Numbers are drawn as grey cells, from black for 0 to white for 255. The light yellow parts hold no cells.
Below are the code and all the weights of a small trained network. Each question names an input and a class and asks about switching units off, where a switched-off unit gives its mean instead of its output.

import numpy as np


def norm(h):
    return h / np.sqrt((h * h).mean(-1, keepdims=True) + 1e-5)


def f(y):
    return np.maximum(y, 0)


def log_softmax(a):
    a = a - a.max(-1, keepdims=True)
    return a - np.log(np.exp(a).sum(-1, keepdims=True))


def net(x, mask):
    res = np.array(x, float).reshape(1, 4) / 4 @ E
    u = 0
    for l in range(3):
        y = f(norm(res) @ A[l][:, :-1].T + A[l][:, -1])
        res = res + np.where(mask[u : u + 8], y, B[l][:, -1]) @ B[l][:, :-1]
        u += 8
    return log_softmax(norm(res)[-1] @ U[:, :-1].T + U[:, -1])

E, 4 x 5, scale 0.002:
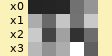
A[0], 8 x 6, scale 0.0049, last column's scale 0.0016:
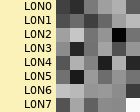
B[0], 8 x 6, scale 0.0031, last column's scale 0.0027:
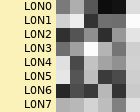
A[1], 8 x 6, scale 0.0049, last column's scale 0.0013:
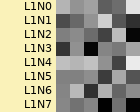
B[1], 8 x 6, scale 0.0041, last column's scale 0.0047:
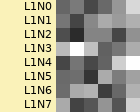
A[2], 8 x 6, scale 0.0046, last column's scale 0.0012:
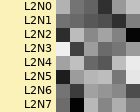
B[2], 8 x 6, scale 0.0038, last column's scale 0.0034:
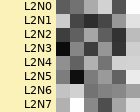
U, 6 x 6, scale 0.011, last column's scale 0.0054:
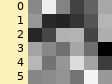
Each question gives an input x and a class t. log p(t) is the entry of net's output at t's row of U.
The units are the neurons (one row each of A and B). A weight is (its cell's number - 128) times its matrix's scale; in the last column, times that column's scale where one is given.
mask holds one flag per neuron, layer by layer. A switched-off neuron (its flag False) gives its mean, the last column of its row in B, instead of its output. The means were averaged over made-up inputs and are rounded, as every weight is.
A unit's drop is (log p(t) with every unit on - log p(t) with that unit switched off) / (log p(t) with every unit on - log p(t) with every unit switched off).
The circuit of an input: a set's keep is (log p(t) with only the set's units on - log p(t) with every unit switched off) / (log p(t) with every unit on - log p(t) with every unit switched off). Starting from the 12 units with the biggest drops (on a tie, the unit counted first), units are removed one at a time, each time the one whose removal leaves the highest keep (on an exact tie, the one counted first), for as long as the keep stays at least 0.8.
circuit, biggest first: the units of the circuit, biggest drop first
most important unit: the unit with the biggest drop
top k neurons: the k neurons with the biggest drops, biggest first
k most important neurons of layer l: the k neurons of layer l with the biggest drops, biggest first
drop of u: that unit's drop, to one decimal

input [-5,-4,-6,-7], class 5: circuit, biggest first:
[L0N4, L2N4, L0N0]
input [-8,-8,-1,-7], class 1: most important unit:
L0N2
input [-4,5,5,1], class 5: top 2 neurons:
[L1N4, L0N0]
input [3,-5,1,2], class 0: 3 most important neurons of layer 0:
[L0N1, L0N4, L0N5]
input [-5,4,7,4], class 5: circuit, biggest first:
[L1N4, L1N7, L2N4]
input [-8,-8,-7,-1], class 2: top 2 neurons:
[L0N1, L2N5]
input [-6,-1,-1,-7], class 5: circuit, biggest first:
[L0N4, L0N0, L2N4]
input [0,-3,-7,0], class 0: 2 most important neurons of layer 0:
[L0N3, L0N4]
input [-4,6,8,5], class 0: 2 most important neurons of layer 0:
[L0N1, L0N6]
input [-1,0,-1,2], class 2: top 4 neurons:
[L0N6, L0N4, L0N5, L0N1]
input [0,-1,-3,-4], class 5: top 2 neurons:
[L0N4, L2N4]
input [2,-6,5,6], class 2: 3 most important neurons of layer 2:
[L2N5, L2N1, L2N4]
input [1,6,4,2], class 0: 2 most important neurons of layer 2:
[L2N7, L2N5]
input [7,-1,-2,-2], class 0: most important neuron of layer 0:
[L0N1]
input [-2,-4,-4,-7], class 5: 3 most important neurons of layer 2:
[L2N4, L2N3, L2N7]
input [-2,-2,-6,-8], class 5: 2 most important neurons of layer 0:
[L0N4, L0N7]
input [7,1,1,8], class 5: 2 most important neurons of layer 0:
[L0N3, L0N6]
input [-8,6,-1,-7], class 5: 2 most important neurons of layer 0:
[L0N0, L0N4]
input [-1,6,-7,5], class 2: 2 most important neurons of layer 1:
[L1N7, L1N6]
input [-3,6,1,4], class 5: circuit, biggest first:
[L1N4]
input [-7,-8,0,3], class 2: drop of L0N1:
0.2
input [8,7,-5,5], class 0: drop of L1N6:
0.3
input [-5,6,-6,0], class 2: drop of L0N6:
0.5
